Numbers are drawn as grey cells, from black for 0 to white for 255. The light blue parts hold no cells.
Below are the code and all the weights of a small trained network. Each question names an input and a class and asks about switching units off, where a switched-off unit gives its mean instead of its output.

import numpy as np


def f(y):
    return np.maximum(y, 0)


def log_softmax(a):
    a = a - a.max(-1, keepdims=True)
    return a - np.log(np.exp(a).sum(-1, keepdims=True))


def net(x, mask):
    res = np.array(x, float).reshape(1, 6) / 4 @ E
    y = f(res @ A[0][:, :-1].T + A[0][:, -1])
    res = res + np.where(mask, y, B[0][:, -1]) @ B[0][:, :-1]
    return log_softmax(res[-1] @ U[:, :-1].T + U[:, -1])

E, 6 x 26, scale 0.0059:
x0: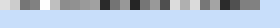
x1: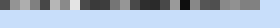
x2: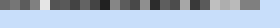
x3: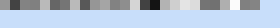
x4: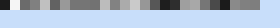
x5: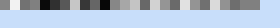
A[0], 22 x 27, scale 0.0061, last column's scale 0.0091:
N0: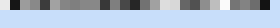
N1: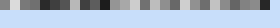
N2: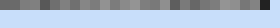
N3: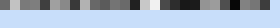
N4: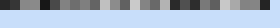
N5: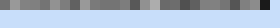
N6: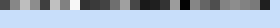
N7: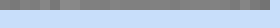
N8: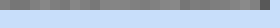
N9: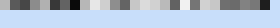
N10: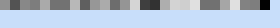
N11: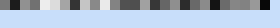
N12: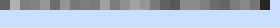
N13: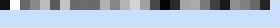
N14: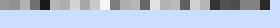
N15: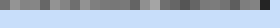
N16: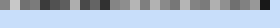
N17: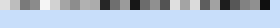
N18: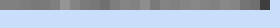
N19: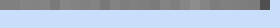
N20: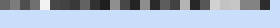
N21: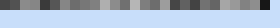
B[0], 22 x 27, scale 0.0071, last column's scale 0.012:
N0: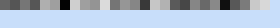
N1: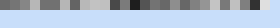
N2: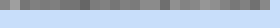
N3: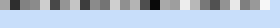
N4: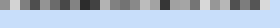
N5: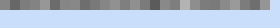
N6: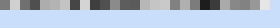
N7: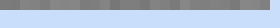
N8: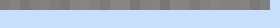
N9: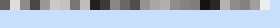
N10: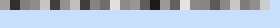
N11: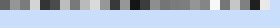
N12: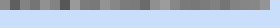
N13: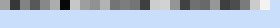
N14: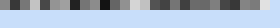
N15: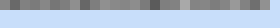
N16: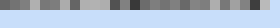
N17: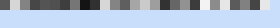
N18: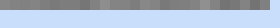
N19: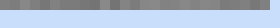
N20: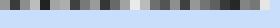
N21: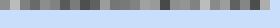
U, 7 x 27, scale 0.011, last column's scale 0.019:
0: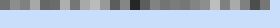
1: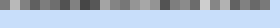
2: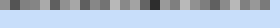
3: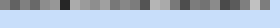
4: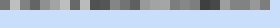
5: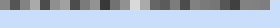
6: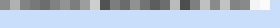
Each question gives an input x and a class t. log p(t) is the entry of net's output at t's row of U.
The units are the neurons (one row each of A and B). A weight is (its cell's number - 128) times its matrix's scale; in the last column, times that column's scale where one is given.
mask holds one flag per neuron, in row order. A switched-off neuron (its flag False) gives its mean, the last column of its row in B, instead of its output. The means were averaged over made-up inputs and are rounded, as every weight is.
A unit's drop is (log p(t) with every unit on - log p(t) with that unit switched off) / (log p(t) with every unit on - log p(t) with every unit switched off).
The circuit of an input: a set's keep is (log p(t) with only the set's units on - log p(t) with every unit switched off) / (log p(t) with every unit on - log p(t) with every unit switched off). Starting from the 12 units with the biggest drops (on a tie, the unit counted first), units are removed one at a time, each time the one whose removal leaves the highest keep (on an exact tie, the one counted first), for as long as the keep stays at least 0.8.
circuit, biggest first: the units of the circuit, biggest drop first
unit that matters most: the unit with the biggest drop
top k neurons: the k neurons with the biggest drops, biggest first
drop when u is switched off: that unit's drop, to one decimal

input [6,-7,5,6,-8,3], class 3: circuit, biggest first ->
[N0]
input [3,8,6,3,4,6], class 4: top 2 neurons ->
[N6 N11]
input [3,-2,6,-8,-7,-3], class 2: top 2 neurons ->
[N3 N13]
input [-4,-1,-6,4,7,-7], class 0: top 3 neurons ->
[N11 N0 N20]
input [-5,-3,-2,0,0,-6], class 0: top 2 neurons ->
[N11 N17]
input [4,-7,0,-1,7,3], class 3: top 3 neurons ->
[N13 N6 N12]
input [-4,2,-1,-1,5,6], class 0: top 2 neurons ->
[N1 N0]
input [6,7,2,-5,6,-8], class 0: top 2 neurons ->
[N11 N9]
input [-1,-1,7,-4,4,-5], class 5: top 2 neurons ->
[N20 N1]
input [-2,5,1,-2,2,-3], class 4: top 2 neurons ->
[N6 N1]
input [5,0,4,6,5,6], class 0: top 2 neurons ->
[N1 N3]
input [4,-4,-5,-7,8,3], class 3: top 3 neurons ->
[N13 N10 N12]
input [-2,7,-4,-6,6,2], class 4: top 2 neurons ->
[N6 N10]
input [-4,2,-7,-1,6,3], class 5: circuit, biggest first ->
[N14]
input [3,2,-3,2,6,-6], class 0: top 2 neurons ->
[N11 N0]
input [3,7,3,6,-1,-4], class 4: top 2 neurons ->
[N6 N3]
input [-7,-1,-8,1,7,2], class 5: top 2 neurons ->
[N14 N17]
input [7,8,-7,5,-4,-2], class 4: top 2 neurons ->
[N6 N4]
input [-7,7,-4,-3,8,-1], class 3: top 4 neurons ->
[N13 N17 N9 N12]
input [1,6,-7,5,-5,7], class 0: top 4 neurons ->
[N1 N20 N16 N9]
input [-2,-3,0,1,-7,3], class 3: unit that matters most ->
N0
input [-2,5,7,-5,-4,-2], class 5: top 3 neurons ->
[N20 N9 N10]
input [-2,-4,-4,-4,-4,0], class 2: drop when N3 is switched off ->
1.0
